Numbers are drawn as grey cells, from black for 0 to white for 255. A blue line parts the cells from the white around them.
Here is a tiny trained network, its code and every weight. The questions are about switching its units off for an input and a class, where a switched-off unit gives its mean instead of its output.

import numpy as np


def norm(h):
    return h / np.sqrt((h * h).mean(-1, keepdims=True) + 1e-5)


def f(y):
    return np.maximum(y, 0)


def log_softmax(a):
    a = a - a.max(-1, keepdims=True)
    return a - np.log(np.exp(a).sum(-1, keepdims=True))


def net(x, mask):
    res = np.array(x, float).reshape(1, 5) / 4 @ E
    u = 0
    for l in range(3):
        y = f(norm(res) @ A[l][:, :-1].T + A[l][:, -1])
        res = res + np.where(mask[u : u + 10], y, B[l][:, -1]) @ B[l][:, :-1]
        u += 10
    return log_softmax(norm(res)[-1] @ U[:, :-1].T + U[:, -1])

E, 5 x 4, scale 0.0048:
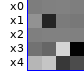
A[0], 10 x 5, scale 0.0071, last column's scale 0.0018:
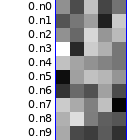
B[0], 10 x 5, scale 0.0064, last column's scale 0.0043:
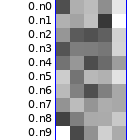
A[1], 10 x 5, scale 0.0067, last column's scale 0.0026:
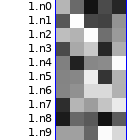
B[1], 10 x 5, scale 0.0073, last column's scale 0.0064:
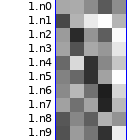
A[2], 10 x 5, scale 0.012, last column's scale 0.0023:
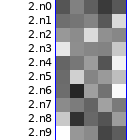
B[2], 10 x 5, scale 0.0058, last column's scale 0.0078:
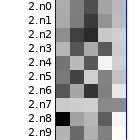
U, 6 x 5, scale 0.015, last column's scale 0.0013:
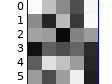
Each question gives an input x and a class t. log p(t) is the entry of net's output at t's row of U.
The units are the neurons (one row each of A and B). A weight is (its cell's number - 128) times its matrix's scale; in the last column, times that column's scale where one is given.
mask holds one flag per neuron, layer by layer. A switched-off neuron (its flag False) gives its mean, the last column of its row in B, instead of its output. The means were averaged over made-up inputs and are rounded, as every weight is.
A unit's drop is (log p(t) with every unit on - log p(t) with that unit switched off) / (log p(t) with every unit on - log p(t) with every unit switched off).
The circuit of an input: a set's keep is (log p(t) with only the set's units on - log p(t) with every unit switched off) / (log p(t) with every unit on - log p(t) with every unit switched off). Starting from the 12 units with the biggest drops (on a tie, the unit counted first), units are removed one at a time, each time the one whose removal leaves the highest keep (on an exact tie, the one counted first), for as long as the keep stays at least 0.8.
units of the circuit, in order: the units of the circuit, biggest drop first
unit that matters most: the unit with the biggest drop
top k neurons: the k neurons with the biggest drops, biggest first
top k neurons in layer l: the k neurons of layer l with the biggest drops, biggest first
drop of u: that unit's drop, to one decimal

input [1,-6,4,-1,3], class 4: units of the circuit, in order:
[1.n1]
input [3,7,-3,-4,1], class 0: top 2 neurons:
[0.n9; 1.n5]
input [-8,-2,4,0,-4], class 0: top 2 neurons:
[1.n6; 0.n5]
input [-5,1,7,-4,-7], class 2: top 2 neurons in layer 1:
[1.n9; 1.n3]
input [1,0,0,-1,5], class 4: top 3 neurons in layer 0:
[0.n5; 0.n1; 0.n4]
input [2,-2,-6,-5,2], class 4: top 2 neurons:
[1.n1; 0.n5]
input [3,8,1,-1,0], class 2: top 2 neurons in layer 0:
[0.n1; 0.n3]
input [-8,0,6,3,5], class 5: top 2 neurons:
[1.n1; 0.n5]
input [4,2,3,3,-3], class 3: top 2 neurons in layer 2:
[2.n6; 2.n8]
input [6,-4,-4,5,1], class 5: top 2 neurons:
[1.n1; 2.n2]
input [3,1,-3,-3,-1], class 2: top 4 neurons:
[1.n9; 0.n1; 0.n0; 1.n3]
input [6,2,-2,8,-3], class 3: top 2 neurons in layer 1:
[1.n5; 1.n8]
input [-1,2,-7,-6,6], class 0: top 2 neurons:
[2.n8; 0.n9]
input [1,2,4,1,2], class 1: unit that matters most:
2.n8
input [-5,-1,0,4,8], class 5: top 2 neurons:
[1.n1; 0.n8]
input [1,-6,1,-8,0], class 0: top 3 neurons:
[1.n7; 2.n8; 1.n6]
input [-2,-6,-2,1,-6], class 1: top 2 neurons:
[1.n2; 2.n8]
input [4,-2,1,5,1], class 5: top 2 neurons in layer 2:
[2.n2; 2.n4]
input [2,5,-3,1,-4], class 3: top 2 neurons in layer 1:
[1.n9; 1.n1]
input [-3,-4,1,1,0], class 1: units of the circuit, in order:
[1.n2]
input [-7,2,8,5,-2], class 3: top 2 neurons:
[2.n6; 1.n5]
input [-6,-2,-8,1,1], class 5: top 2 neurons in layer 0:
[0.n5; 0.n9]
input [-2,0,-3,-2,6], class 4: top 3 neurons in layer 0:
[0.n5; 0.n1; 0.n8]
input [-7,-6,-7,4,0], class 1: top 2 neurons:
[1.n2; 0.n5]
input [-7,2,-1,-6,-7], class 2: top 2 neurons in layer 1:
[1.n9; 1.n1]
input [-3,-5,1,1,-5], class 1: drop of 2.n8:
0.4
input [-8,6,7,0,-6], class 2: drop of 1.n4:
0.3
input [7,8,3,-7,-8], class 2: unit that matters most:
1.n4
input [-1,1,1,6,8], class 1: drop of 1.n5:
0.3
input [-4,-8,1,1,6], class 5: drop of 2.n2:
0.2
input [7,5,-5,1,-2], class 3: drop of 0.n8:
0.0
